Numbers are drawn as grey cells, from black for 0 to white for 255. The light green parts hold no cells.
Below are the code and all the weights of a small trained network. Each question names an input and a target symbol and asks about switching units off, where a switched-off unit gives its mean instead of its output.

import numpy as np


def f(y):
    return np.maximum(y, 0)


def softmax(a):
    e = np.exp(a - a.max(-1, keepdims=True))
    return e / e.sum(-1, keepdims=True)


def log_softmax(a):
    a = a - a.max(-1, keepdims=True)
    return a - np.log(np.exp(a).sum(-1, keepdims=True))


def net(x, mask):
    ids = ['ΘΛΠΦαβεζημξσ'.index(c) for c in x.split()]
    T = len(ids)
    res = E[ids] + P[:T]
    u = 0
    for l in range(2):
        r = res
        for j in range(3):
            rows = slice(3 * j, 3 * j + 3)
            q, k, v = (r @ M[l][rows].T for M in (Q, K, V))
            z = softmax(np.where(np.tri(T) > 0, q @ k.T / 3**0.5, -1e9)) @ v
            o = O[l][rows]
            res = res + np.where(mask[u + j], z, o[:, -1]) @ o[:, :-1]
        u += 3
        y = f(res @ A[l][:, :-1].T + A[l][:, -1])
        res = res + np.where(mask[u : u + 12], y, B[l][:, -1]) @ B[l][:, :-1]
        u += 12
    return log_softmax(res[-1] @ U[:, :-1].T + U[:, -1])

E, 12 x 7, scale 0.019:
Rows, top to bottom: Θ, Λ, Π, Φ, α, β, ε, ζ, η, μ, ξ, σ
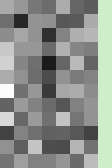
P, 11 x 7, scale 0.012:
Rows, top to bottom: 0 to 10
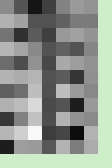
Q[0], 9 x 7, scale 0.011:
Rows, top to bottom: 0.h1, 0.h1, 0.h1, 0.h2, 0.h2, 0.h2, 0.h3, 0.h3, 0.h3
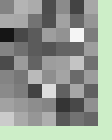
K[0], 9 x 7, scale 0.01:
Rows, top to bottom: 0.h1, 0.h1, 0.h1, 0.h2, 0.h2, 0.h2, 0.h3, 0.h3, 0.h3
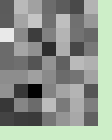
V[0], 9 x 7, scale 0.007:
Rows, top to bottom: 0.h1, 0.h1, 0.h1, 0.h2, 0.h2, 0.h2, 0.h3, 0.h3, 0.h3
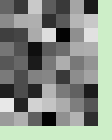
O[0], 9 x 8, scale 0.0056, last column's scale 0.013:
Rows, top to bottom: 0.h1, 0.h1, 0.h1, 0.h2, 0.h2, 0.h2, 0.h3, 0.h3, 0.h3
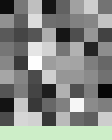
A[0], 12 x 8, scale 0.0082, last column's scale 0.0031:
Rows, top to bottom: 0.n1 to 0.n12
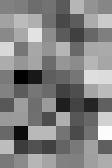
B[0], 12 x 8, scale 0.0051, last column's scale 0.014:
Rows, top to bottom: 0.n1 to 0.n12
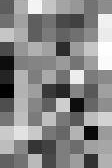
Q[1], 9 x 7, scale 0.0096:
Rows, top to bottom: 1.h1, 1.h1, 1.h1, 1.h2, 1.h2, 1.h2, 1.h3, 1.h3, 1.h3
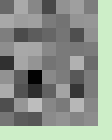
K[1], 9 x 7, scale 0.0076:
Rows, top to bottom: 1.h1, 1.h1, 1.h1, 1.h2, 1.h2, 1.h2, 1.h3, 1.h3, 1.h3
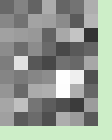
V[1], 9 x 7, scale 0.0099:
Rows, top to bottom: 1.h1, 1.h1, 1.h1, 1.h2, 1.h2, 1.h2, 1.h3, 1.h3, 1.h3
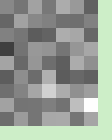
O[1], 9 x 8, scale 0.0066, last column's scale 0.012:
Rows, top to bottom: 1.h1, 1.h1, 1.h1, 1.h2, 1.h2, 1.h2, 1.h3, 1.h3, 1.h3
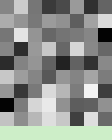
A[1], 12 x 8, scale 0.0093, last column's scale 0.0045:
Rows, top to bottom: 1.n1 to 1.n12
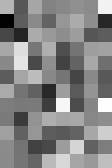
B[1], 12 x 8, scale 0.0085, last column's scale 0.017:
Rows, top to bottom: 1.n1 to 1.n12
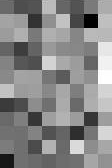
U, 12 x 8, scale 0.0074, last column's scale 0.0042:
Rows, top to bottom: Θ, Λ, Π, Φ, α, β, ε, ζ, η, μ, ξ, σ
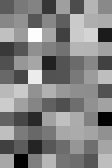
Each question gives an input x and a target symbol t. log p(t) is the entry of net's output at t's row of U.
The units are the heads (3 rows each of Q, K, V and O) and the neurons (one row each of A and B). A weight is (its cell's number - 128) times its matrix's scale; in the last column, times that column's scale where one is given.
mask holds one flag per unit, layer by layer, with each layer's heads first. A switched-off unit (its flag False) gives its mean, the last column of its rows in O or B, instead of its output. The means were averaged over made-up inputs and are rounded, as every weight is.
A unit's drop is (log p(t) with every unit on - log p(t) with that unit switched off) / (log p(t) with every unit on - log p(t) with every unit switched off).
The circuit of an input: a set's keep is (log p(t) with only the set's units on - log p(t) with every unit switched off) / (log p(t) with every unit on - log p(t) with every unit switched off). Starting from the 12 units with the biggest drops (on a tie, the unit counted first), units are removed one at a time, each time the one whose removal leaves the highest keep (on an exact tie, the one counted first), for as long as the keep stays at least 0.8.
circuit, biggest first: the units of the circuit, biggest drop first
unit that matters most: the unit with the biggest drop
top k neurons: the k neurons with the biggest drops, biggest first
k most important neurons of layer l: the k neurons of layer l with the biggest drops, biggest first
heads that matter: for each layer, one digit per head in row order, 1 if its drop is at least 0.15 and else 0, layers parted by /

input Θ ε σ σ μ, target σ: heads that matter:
011 / 101
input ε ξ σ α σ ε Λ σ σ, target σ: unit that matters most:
0.h3
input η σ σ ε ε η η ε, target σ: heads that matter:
110 / 000
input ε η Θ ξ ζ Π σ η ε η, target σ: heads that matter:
111 / 000
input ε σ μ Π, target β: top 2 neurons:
(0.n2 1.n7)
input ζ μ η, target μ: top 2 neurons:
(1.n7 1.n11)
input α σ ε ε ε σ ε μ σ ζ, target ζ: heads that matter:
100 / 011
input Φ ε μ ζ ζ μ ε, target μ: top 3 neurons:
(1.n7 1.n11 0.n8)
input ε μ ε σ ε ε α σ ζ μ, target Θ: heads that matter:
010 / 010
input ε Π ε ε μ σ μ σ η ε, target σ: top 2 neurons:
(1.n5 1.n4)
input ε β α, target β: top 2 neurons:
(1.n5 1.n2)
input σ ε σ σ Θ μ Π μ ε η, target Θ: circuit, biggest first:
(0.h3 0.h2 1.n8)
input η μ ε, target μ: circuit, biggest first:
(1.h3 1.h2 0.n8)
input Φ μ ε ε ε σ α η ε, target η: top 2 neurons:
(0.n4 1.n9)
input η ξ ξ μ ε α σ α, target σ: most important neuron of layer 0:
(0.n11)
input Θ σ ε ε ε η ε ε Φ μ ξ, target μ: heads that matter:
000 / 011
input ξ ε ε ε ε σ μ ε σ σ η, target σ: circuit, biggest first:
(0.h3 1.h1)
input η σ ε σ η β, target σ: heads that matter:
100 / 000
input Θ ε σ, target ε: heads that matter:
010 / 111
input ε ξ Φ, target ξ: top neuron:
(1.n2)
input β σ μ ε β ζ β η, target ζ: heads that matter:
101 / 011
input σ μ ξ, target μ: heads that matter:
001 / 011
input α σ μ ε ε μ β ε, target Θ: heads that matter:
001 / 000
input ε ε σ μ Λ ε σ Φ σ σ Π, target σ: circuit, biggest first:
(0.h3 1.h1 0.h1)
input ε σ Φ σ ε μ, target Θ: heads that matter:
000 / 010
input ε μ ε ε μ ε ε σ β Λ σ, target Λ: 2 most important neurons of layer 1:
(1.n11 1.n2)
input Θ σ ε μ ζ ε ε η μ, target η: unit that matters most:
1.h1
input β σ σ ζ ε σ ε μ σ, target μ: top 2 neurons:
(1.n7 0.n8)
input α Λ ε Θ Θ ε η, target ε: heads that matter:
001 / 001
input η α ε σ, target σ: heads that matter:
100 / 000
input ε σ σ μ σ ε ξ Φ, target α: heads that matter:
100 / 001
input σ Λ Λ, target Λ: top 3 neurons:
(0.n10 1.n11 0.n6)
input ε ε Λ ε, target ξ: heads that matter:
101 / 000
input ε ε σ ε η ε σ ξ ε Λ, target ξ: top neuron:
(1.n5)
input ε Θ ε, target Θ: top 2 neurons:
(0.n9 1.n8)
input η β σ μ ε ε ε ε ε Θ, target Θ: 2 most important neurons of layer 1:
(1.n8 1.n10)
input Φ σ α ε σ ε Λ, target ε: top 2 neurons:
(1.n2 1.n3)
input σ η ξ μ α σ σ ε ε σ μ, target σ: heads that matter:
011 / 100
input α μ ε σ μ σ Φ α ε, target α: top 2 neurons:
(0.n11 1.n5)
